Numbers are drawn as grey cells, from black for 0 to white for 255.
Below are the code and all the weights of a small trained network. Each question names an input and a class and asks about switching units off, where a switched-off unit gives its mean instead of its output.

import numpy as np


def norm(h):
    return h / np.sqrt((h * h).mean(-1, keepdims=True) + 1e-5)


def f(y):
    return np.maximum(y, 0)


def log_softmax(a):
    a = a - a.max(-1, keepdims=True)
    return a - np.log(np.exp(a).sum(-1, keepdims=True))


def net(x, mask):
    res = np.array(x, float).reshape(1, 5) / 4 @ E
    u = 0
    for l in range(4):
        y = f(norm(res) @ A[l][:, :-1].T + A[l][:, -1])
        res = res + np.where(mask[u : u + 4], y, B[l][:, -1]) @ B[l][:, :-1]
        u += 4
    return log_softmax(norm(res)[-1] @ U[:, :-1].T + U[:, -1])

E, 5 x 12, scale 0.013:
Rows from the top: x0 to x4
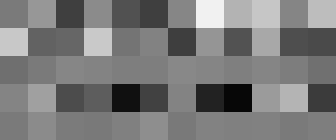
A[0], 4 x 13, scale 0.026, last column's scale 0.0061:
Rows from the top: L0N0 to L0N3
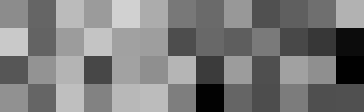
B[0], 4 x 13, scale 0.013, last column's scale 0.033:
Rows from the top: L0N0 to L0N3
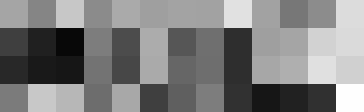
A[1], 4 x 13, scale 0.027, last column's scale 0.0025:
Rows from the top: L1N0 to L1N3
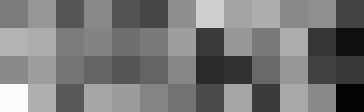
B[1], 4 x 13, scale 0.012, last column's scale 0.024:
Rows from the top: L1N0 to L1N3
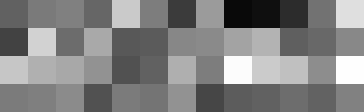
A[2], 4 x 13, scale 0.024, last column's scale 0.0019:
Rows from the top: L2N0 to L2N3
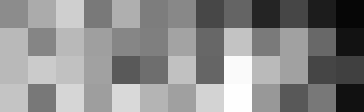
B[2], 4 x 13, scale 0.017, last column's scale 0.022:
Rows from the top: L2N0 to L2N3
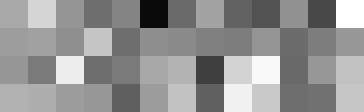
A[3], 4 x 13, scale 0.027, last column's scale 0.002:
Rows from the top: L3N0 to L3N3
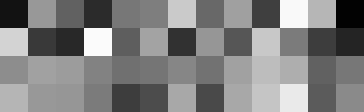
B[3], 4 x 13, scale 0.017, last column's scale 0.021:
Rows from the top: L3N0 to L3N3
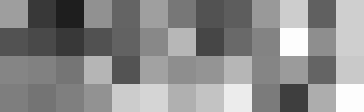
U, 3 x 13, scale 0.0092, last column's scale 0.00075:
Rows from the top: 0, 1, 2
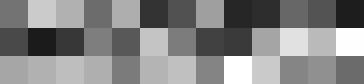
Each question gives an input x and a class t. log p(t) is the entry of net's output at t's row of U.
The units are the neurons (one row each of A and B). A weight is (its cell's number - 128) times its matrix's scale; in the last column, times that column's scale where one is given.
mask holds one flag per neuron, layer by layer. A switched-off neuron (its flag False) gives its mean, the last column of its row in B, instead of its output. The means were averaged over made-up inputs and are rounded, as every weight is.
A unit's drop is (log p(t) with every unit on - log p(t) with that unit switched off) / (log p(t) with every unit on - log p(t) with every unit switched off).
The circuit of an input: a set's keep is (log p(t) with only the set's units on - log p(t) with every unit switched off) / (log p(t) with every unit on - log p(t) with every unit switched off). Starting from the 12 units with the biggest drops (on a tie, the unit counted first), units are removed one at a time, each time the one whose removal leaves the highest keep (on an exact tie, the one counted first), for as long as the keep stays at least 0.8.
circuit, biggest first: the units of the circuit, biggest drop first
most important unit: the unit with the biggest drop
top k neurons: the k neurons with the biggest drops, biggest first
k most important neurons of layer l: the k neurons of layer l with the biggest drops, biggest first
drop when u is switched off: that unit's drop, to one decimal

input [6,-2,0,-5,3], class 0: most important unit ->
L1N0
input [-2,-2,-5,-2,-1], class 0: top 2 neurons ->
[L0N3 L1N2]
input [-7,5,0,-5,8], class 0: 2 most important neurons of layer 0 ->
[L0N3 L0N1]
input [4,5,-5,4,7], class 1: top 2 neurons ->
[L0N0 L0N3]
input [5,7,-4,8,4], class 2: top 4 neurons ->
[L0N0 L1N2 L0N2 L0N1]
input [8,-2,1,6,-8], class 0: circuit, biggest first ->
[L1N0 L0N3 L0N1 L0N2]
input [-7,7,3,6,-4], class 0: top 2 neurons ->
[L0N3 L0N2]
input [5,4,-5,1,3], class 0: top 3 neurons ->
[L0N3 L0N1 L0N2]
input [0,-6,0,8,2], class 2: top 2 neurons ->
[L0N1 L1N2]
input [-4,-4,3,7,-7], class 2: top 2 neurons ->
[L1N2 L0N1]
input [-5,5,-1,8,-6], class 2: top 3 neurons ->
[L1N2 L0N2 L1N0]
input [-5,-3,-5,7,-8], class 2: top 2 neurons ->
[L1N2 L1N0]
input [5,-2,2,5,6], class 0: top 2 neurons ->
[L1N0 L0N3]
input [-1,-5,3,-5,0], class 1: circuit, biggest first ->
[L0N2]
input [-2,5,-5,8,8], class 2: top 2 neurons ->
[L1N2 L0N2]
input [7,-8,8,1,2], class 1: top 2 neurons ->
[L0N3 L2N0]
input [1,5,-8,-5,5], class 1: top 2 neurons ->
[L0N1 L1N2]
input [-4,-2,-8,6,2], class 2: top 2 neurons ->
[L1N2 L1N0]
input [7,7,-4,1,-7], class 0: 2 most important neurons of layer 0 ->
[L0N3 L0N2]
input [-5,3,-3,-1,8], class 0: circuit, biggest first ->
[L0N3]
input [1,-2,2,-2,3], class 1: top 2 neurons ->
[L0N3 L1N2]
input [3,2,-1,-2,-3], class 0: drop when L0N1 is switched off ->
0.9
